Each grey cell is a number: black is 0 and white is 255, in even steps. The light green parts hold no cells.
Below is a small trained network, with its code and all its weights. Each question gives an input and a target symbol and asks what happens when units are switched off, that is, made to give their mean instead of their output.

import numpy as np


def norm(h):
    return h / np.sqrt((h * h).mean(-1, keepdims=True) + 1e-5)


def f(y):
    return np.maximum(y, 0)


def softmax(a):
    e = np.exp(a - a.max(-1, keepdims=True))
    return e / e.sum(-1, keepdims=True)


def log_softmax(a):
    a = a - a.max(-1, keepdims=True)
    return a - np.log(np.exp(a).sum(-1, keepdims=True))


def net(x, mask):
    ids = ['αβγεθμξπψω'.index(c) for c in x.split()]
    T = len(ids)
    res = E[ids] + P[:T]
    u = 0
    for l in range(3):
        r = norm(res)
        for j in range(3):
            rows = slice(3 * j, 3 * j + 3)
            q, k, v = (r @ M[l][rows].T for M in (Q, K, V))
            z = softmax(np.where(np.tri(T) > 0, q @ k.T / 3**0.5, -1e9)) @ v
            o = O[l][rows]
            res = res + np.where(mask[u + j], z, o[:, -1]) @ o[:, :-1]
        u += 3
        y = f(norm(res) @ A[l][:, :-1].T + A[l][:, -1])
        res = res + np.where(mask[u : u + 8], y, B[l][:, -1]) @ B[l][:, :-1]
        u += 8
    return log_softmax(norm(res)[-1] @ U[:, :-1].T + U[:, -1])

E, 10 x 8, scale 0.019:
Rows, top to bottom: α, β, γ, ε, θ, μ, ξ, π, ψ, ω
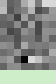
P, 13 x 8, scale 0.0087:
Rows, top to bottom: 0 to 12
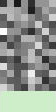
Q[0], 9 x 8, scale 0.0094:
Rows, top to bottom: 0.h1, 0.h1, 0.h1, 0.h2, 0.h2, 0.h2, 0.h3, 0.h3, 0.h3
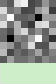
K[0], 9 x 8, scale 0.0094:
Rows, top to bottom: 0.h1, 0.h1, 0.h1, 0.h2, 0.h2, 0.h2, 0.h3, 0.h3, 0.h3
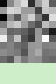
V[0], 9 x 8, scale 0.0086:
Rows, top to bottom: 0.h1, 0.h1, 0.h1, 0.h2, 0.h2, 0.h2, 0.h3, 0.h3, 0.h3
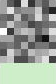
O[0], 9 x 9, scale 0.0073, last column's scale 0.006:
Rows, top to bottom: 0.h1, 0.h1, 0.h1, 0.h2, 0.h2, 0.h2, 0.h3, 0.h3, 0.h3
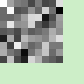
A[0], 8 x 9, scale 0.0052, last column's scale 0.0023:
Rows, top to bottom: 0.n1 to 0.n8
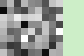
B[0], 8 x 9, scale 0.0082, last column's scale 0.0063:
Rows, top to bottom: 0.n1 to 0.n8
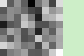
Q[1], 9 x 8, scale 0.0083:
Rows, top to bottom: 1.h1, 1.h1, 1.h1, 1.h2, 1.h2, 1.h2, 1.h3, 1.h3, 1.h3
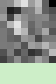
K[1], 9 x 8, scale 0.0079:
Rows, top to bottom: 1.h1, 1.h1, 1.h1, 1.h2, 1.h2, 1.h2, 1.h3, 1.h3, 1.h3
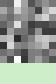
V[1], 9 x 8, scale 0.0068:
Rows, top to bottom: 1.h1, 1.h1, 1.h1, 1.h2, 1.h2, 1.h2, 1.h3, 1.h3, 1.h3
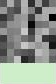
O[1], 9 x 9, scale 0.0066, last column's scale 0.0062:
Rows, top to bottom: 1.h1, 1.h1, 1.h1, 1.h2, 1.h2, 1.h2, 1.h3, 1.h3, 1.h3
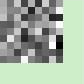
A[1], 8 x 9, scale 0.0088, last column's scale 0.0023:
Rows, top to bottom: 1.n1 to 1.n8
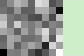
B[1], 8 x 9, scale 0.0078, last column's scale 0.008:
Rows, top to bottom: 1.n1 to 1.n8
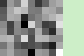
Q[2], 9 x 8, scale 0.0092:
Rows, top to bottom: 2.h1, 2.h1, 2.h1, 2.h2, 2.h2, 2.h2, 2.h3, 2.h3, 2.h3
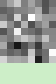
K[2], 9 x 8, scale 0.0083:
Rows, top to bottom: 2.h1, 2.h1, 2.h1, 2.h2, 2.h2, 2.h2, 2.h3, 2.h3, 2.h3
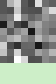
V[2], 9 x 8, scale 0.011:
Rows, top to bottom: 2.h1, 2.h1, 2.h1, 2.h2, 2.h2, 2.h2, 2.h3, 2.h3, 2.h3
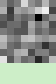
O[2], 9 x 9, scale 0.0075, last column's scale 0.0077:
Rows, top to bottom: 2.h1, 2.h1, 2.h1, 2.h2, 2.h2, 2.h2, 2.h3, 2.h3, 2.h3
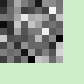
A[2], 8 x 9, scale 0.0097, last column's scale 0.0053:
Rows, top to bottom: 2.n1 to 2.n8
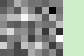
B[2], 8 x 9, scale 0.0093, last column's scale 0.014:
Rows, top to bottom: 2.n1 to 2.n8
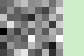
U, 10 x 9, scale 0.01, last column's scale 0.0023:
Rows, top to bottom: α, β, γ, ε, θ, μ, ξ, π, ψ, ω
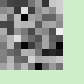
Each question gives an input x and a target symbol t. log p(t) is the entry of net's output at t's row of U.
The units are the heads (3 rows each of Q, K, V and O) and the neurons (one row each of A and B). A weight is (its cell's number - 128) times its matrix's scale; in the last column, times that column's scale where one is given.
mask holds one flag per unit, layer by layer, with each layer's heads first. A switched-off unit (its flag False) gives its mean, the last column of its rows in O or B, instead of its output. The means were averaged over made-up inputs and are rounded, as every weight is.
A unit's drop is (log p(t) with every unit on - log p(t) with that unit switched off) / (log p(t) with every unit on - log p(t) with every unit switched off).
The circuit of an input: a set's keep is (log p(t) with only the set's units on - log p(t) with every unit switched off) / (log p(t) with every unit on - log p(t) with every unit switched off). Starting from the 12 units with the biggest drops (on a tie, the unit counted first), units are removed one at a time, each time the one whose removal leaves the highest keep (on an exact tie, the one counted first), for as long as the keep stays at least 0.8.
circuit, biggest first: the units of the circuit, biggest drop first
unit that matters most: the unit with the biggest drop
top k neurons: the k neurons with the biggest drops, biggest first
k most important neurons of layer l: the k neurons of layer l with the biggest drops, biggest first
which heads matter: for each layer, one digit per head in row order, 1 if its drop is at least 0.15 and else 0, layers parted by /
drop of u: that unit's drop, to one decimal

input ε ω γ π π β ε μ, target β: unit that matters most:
0.h2
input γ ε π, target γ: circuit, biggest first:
1.n4; 0.h2
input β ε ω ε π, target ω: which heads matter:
010 / 000 / 010
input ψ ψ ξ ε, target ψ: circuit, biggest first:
0.h3; 0.h1
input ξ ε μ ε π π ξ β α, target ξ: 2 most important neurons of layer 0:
0.n5; 0.n8
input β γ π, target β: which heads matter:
110 / 000 / 010
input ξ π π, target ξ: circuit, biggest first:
0.h1; 2.h3
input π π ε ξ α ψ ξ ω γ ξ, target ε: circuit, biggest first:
2.h2; 0.h1
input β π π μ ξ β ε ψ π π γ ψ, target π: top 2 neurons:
1.n7; 2.n6
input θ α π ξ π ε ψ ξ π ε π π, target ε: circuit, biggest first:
2.h3; 0.h1
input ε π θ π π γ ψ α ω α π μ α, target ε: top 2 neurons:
1.n4; 1.n7
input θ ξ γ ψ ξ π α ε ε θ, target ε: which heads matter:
001 / 000 / 110
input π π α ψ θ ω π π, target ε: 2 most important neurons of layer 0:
0.n3; 0.n7
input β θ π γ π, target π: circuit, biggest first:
0.h1
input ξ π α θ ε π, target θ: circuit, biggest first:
0.h1; 0.h2
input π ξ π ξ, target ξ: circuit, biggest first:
0.h1; 1.n3
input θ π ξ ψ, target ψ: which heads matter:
100 / 000 / 001
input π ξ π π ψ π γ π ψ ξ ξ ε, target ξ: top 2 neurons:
2.n6; 1.n1
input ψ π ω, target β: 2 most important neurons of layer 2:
2.n3; 2.n6
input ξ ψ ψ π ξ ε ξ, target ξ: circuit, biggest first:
0.h1
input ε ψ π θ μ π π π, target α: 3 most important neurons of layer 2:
2.n3; 2.n5; 2.n4
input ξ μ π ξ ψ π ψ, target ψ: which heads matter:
101 / 000 / 001
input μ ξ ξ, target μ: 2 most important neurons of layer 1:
1.n4; 1.n1
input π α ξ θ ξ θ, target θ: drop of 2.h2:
0.1
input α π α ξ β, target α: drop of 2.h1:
0.4
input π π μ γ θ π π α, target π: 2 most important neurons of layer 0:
0.n8; 0.n2
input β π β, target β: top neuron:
0.n1
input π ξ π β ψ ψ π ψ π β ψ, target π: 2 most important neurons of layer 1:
1.n7; 1.n3
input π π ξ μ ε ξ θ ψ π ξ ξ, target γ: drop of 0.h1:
0.7
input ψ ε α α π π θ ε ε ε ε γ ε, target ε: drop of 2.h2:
0.3
